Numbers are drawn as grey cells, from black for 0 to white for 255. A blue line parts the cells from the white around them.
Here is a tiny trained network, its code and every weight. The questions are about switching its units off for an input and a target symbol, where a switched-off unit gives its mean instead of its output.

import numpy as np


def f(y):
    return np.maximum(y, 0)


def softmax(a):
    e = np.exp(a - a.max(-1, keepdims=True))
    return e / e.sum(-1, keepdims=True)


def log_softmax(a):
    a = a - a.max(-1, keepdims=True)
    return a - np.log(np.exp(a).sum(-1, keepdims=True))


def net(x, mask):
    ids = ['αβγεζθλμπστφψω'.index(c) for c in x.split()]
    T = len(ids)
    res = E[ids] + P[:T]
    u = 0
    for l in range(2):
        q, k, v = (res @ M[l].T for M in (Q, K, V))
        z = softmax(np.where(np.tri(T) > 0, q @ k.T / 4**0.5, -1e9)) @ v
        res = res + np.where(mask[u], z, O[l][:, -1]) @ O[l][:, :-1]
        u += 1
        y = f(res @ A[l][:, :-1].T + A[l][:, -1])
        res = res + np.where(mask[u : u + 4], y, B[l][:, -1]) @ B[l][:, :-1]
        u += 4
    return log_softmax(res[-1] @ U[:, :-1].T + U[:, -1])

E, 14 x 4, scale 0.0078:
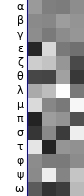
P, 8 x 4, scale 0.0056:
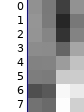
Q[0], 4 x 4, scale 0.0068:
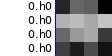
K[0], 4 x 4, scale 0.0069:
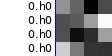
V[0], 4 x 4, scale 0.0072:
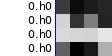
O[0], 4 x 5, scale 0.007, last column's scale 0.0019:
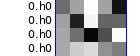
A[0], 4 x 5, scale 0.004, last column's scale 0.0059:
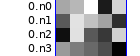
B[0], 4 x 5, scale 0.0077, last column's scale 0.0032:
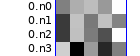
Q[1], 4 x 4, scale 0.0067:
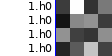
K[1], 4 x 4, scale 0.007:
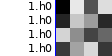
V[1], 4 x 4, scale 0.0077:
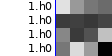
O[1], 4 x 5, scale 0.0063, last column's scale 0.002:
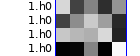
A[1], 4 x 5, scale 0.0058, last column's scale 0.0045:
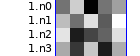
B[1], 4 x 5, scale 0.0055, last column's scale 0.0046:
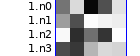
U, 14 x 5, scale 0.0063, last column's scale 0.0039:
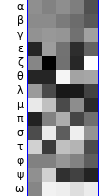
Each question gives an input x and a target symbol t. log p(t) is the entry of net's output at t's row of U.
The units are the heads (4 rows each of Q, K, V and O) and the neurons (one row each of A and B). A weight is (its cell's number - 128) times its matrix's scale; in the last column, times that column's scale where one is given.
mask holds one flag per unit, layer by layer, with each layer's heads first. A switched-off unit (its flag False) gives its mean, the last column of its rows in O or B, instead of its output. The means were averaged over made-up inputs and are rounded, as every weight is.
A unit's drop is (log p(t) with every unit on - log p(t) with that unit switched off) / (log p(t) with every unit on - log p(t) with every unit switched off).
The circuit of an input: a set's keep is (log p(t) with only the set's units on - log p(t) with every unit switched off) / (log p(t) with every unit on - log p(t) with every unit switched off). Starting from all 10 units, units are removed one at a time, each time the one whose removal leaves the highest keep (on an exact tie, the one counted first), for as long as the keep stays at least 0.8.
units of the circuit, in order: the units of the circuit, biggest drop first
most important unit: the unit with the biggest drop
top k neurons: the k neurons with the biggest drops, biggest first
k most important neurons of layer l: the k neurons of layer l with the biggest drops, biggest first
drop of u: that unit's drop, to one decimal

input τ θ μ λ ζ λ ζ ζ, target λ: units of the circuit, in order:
[0.h0; 1.n2]
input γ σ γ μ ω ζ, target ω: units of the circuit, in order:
[0.n0; 1.h0]
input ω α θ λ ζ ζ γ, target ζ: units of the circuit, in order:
[0.h0; 1.h0; 0.n0]
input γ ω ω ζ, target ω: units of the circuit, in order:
[0.h0; 0.n0]
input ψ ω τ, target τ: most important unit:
1.h0
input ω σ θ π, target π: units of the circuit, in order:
[1.h0; 0.h0; 0.n2]
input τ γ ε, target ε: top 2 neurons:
[0.n2; 1.n1]
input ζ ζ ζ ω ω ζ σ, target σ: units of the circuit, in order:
[0.h0; 1.h0; 1.n2]
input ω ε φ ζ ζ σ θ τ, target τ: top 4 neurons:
[0.n2; 1.n1; 1.n2; 1.n0]
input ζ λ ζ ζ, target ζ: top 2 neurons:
[1.n2; 1.n3]
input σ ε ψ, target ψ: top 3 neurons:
[1.n0; 1.n1; 1.n3]
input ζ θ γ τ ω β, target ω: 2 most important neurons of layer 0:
[0.n2; 0.n0]
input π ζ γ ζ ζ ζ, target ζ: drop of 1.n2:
0.1
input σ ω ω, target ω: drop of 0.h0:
0.4
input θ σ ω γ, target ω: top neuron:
[1.n2]
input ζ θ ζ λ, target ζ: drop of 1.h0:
0.5
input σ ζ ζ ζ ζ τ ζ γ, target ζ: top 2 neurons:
[1.n2; 0.n0]
